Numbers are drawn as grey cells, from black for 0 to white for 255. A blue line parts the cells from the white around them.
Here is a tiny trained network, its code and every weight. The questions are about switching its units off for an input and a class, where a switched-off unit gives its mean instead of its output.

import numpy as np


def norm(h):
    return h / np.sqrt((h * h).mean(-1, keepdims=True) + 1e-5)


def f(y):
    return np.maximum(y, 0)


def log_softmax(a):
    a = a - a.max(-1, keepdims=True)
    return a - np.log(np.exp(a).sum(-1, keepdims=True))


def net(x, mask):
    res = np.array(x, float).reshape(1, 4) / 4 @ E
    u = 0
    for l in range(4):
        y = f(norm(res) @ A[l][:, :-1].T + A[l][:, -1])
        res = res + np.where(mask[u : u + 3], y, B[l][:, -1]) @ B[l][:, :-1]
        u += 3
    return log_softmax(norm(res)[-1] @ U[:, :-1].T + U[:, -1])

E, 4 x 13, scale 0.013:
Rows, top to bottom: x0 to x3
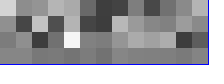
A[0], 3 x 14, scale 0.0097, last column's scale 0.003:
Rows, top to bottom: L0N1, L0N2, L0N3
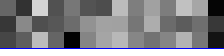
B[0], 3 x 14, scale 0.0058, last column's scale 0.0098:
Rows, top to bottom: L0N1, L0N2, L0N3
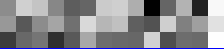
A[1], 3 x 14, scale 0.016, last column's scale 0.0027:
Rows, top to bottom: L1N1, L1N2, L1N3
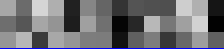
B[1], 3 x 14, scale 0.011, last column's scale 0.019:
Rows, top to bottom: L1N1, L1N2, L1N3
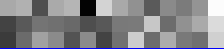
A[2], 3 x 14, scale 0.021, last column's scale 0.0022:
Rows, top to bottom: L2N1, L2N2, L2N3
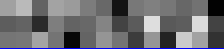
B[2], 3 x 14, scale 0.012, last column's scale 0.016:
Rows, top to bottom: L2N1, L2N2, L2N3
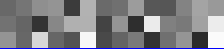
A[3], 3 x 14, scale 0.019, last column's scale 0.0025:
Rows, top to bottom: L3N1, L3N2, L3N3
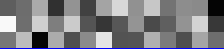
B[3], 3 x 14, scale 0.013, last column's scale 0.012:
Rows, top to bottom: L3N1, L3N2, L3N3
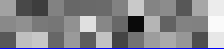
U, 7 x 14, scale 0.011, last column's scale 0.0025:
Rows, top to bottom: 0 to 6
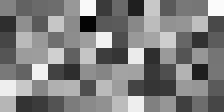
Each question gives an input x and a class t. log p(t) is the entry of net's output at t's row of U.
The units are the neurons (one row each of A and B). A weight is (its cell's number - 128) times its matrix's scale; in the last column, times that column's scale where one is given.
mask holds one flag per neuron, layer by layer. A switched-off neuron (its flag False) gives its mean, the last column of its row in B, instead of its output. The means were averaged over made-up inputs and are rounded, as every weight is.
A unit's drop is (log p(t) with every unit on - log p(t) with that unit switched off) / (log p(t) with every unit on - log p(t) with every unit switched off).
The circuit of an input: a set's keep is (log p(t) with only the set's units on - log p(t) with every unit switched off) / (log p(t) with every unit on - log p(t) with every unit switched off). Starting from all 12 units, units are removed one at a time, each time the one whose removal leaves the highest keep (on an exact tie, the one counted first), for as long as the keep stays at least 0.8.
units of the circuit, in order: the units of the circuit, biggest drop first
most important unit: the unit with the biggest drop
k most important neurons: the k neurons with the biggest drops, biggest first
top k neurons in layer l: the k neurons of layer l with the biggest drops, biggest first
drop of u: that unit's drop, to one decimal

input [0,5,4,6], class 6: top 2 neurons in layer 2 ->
(L2N3; L2N1)
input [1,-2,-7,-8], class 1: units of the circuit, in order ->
(L1N2)
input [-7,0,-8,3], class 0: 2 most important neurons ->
(L0N3; L2N2)
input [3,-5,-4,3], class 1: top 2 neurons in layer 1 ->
(L1N1; L1N2)
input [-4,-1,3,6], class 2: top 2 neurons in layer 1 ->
(L1N2; L1N3)
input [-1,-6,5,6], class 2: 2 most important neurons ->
(L2N3; L1N2)
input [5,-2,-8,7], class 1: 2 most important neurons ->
(L1N1; L1N2)
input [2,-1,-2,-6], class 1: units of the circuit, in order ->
(L0N1; L1N2)
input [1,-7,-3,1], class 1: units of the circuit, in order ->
(L1N1; L1N2)
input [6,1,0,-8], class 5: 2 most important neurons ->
(L0N3; L1N1)
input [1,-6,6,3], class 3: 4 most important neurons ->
(L1N2; L1N1; L1N3; L2N2)
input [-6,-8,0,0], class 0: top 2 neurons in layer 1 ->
(L1N1; L1N3)
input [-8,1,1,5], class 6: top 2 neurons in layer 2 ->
(L2N3; L2N2)
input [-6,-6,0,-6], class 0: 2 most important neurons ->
(L0N1; L1N1)
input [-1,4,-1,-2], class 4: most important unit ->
L1N1
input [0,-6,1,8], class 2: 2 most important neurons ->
(L0N3; L2N3)
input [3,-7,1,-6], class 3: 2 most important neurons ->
(L1N3; L0N3)
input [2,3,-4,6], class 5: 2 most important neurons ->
(L1N1; L0N1)
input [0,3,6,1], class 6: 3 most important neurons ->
(L2N3; L1N2; L3N1)
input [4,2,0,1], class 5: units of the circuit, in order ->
(L1N1)
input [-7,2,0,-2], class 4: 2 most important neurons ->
(L1N1; L0N3)
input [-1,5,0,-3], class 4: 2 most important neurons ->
(L0N1; L1N1)
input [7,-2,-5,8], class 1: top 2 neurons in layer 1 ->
(L1N1; L1N2)
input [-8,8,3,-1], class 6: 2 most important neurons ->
(L3N1; L2N3)
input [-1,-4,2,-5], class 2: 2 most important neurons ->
(L1N2; L2N3)
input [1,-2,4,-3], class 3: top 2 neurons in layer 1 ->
(L1N2; L1N1)
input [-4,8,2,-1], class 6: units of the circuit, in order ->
(L3N1)
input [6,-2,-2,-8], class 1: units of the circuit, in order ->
(L0N1; L1N2)
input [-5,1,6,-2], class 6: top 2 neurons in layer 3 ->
(L3N1; L3N2)
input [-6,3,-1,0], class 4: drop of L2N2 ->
0.1
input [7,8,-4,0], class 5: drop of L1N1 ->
0.5
